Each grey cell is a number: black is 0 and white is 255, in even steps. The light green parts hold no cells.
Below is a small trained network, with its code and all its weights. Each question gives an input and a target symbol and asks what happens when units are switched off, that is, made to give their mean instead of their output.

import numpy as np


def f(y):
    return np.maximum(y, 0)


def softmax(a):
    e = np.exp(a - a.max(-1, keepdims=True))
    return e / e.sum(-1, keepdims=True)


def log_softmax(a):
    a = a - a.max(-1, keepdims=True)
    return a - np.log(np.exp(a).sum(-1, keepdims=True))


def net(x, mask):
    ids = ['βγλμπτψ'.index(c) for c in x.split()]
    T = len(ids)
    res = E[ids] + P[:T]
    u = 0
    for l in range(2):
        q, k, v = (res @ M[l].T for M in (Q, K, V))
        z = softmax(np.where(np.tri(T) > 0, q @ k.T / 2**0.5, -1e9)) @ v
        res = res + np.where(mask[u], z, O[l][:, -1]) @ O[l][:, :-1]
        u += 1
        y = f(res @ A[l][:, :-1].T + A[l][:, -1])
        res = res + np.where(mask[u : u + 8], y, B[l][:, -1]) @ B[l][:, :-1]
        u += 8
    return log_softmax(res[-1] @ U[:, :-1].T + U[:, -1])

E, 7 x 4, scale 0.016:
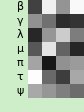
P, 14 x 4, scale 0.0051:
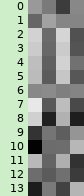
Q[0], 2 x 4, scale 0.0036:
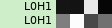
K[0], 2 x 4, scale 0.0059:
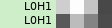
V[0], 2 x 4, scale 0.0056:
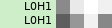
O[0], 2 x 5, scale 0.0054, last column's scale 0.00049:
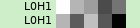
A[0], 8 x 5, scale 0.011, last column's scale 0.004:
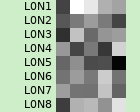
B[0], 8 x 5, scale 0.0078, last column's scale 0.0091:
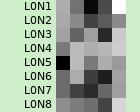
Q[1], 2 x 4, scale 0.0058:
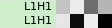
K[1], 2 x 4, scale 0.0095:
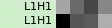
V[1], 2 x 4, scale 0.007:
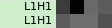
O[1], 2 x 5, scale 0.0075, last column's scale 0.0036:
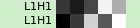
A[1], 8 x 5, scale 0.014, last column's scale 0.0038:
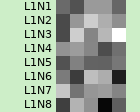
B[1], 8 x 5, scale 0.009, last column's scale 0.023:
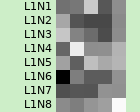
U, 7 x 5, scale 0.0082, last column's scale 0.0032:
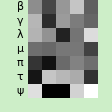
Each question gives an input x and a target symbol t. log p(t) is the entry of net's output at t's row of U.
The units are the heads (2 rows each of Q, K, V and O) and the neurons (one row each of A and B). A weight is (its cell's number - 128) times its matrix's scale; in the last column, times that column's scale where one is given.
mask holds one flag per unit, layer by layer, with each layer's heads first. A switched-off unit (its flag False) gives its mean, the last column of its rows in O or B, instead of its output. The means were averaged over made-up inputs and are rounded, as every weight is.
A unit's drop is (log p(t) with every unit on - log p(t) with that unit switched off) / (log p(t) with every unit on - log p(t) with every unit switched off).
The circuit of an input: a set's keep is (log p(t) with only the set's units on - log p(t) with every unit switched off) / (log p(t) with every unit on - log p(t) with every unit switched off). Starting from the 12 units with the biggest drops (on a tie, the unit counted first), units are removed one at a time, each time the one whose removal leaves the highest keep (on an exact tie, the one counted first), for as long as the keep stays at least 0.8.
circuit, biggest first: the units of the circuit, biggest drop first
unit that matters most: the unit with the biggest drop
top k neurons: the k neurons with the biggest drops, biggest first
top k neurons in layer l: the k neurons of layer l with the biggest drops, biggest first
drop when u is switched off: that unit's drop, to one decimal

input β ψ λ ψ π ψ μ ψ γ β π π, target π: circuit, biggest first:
L1N6, L0N1, L1N4, L1N8
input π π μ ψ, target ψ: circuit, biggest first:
L1N4, L1H1
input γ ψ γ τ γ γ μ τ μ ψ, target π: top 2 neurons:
L1N4, L0N4
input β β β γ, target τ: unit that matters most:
L0H1
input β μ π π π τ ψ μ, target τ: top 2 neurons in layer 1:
L1N4, L1N8
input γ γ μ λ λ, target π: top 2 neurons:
L0N3, L1N3
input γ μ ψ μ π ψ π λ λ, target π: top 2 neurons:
L0N5, L1N4
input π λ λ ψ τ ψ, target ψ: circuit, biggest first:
L1H1, L1N4, L0H1
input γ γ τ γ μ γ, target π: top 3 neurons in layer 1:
L1N4, L1N1, L1N8
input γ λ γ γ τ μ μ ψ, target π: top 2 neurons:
L0N1, L1N4
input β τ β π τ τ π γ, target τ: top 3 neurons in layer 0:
L0N1, L0N4, L0N5
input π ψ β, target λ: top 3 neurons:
L0N1, L1N4, L0N6
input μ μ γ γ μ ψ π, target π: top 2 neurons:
L1N6, L1N4
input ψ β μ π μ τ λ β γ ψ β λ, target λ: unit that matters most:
L0N1
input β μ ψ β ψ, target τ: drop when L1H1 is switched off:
0.8
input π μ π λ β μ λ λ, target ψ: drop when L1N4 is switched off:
0.1
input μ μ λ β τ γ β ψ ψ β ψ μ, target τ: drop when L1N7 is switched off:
0.0
